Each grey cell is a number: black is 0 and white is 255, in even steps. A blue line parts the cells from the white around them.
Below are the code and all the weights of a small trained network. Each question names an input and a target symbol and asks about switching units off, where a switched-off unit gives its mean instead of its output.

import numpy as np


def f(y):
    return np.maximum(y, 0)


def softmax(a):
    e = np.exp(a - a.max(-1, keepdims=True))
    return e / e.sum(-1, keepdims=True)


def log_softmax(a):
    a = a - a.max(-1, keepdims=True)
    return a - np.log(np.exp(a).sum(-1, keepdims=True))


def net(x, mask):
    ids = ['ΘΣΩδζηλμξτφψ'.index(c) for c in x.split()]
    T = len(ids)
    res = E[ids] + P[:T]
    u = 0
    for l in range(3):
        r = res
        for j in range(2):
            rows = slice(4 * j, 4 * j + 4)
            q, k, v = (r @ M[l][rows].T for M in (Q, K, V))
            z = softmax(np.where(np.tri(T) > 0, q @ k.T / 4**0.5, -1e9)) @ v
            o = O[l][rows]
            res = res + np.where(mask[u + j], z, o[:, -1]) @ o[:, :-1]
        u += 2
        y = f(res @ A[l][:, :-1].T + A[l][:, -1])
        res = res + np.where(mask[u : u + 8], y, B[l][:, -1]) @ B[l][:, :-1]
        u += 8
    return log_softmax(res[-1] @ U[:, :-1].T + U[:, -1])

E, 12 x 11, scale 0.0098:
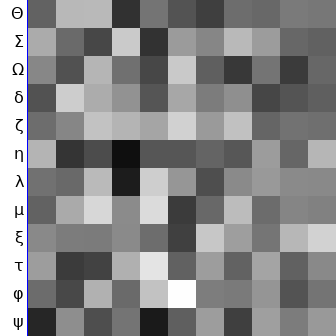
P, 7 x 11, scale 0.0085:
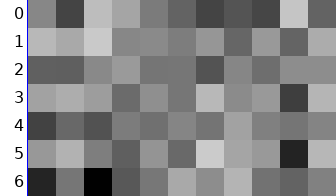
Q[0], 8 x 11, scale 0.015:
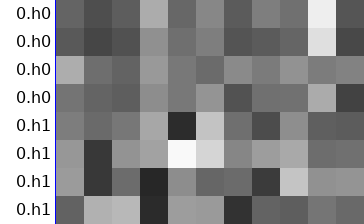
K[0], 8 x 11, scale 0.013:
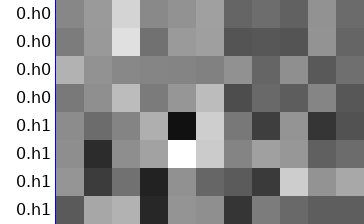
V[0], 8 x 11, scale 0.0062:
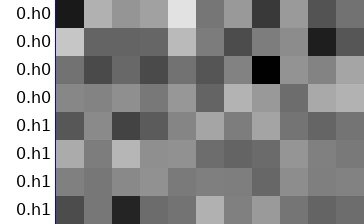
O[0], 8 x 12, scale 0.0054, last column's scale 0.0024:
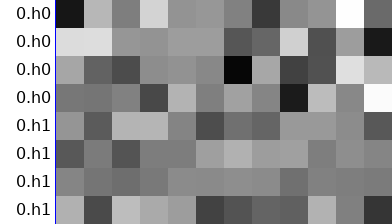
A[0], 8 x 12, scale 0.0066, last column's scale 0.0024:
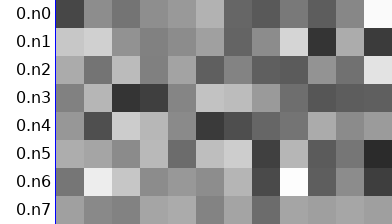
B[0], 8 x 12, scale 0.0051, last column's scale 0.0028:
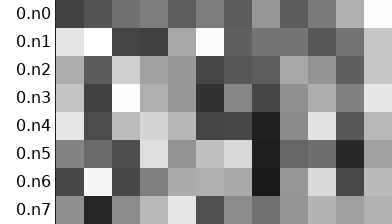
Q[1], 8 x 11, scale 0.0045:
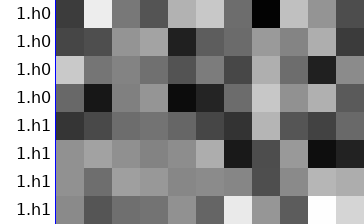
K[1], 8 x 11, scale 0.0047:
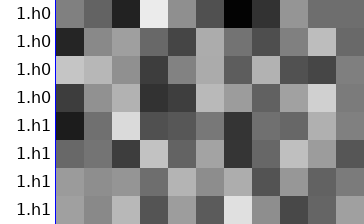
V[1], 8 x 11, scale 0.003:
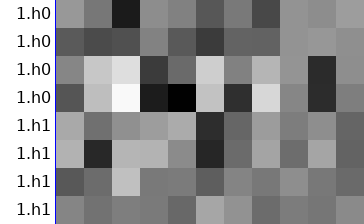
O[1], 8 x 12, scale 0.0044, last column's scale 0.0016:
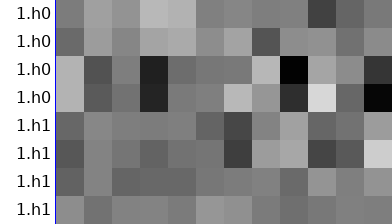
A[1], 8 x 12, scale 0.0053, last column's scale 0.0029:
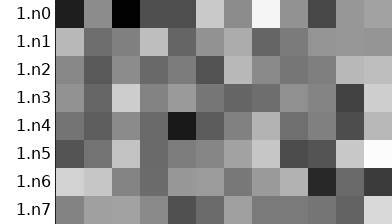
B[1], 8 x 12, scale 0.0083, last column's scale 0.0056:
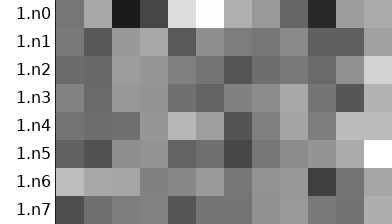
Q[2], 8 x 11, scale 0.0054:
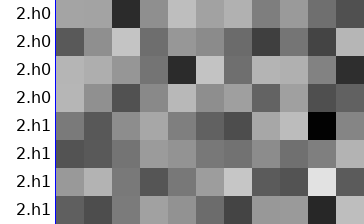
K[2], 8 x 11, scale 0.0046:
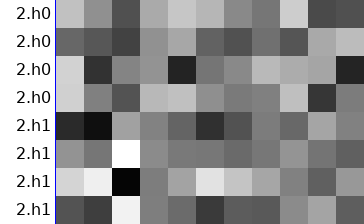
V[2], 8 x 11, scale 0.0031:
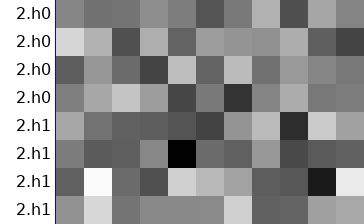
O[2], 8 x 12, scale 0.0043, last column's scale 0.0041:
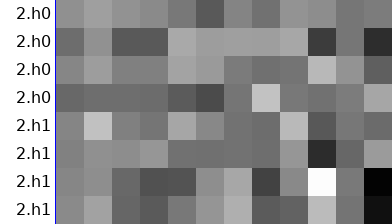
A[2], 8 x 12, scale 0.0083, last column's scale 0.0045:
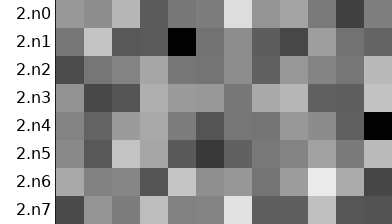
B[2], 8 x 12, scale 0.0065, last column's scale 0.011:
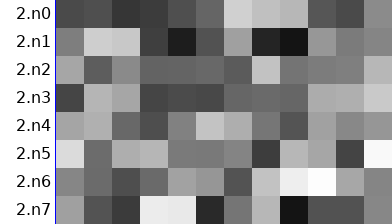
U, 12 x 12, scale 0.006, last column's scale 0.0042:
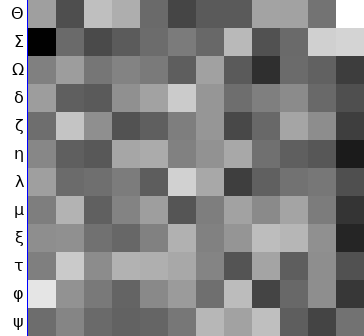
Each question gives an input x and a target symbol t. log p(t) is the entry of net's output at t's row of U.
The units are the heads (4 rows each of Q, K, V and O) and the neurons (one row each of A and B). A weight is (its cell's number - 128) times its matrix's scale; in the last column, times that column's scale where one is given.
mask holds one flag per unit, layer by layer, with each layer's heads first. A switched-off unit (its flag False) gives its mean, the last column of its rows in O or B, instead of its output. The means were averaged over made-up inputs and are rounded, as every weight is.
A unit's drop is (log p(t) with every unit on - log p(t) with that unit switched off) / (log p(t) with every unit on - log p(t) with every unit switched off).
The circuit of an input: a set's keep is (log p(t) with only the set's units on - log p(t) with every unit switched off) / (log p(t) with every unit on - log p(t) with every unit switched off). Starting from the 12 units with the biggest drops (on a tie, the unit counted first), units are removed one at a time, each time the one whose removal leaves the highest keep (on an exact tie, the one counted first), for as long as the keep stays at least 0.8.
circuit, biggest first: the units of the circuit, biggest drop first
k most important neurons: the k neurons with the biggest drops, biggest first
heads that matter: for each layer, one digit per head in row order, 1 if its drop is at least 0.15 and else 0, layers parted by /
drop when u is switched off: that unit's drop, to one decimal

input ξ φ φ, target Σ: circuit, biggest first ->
2.n5; 1.n0; 0.n3; 0.n0
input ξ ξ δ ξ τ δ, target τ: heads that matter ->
10 / 10 / 00
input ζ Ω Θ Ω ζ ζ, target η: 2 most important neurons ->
2.n7; 0.n6
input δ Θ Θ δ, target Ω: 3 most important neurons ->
2.n7; 2.n1; 0.n6
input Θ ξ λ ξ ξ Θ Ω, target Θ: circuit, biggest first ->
0.h1; 1.n0
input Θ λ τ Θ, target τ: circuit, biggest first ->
1.h0; 0.h0; 0.n1; 0.n6
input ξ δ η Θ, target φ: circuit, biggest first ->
0.h0; 0.n1; 1.h0
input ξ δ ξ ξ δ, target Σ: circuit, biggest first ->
1.n0; 2.n5
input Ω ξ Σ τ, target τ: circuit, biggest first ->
0.h0; 0.n1; 1.n6; 0.n6
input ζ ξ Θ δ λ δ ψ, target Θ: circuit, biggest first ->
0.h1
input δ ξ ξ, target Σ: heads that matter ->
01 / 00 / 00
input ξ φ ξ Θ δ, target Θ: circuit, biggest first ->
0.h1; 2.n5; 1.n0
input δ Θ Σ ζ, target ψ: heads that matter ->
10 / 00 / 00
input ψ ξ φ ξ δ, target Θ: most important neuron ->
0.n4
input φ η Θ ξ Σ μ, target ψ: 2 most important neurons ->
2.n0; 0.n6
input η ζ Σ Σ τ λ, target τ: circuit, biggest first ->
0.h0; 0.n6; 0.n1; 1.n6
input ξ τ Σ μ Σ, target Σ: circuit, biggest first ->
2.n5; 1.n0
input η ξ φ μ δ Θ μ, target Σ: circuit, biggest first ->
1.n0; 2.n5
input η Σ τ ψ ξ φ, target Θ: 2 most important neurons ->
0.n3; 1.n0
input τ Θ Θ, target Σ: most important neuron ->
1.n0
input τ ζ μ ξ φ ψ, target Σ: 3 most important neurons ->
1.n0; 2.n5; 0.n3
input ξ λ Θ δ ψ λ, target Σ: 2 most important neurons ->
2.n5; 1.n0
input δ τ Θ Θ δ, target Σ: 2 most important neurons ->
1.n0; 2.n5
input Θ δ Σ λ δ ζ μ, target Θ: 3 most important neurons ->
1.n0; 2.n5; 0.n1
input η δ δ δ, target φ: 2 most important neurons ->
0.n1; 1.n6
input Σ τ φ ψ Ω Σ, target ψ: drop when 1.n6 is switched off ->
0.1
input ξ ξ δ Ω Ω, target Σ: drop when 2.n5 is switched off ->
0.4
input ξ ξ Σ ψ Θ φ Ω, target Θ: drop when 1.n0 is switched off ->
0.2
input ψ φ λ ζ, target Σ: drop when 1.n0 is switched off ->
0.3
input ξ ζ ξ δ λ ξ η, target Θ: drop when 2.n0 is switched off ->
0.0
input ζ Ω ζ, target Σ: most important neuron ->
0.n3
